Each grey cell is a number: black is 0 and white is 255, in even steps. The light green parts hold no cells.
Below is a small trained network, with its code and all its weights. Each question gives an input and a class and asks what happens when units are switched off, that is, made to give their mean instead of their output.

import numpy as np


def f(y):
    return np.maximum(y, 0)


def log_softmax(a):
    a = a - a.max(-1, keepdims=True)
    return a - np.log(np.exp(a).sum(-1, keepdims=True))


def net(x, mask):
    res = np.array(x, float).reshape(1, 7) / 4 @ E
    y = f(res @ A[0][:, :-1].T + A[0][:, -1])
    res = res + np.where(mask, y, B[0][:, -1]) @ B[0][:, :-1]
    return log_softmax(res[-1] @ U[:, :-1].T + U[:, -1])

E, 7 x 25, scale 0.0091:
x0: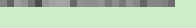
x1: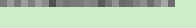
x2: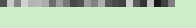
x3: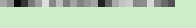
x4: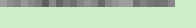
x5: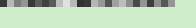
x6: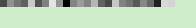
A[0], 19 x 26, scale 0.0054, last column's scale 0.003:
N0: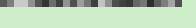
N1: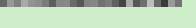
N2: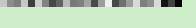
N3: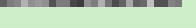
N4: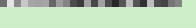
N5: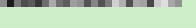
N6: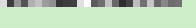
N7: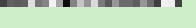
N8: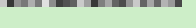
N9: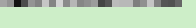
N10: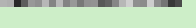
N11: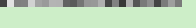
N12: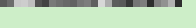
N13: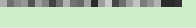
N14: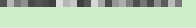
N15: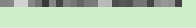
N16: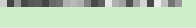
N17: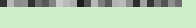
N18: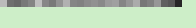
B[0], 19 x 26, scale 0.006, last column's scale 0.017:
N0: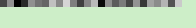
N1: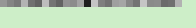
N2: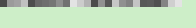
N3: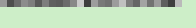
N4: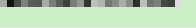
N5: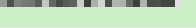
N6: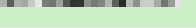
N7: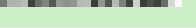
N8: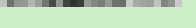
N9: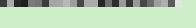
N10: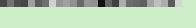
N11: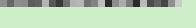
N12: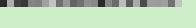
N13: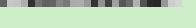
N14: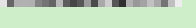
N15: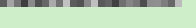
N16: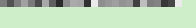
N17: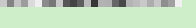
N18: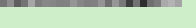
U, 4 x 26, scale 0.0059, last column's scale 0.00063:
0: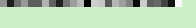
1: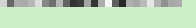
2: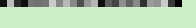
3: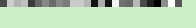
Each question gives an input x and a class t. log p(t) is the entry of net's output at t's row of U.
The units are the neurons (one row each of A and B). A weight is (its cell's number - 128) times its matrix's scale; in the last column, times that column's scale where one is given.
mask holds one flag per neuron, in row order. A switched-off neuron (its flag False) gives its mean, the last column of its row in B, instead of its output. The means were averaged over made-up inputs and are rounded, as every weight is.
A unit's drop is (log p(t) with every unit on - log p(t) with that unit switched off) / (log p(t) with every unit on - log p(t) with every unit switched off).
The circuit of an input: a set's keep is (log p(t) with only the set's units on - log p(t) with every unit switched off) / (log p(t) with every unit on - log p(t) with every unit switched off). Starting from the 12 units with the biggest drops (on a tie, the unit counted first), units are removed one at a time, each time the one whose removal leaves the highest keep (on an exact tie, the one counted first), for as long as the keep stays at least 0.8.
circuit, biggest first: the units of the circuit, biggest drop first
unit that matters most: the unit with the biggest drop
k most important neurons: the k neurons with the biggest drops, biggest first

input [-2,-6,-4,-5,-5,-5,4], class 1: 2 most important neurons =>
(N6; N9)
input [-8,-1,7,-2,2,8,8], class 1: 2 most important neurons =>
(N17; N14)
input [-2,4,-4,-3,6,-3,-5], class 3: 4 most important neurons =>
(N2; N13; N4; N3)
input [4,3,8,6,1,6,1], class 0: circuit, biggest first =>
(N4)
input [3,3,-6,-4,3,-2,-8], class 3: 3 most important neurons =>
(N2; N13; N4)
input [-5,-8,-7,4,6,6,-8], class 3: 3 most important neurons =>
(N2; N13; N4)
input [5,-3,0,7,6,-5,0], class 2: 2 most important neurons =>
(N9; N10)
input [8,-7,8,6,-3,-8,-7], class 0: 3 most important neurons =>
(N4; N3; N17)
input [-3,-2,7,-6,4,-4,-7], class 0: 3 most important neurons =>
(N4; N3; N7)
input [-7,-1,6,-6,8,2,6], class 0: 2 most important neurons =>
(N11; N4)
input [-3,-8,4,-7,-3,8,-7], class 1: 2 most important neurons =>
(N14; N17)
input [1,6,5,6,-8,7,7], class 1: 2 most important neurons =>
(N17; N14)
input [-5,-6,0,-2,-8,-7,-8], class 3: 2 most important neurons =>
(N2; N13)
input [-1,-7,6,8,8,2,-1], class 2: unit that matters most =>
N9
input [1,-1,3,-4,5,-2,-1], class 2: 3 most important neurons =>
(N0; N5; N16)
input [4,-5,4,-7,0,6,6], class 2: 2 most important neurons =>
(N0; N12)
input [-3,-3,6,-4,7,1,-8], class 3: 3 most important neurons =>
(N2; N13; N16)
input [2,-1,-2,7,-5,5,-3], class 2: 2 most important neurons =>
(N9; N10)
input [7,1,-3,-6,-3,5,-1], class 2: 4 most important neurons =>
(N0; N12; N6; N15)
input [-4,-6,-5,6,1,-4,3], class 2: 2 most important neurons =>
(N9; N4)
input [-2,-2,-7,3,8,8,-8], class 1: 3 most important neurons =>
(N17; N14; N7)
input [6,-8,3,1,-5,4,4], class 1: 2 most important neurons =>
(N2; N13)
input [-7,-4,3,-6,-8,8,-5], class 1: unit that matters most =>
N14
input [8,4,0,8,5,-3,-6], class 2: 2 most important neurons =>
(N10; N9)
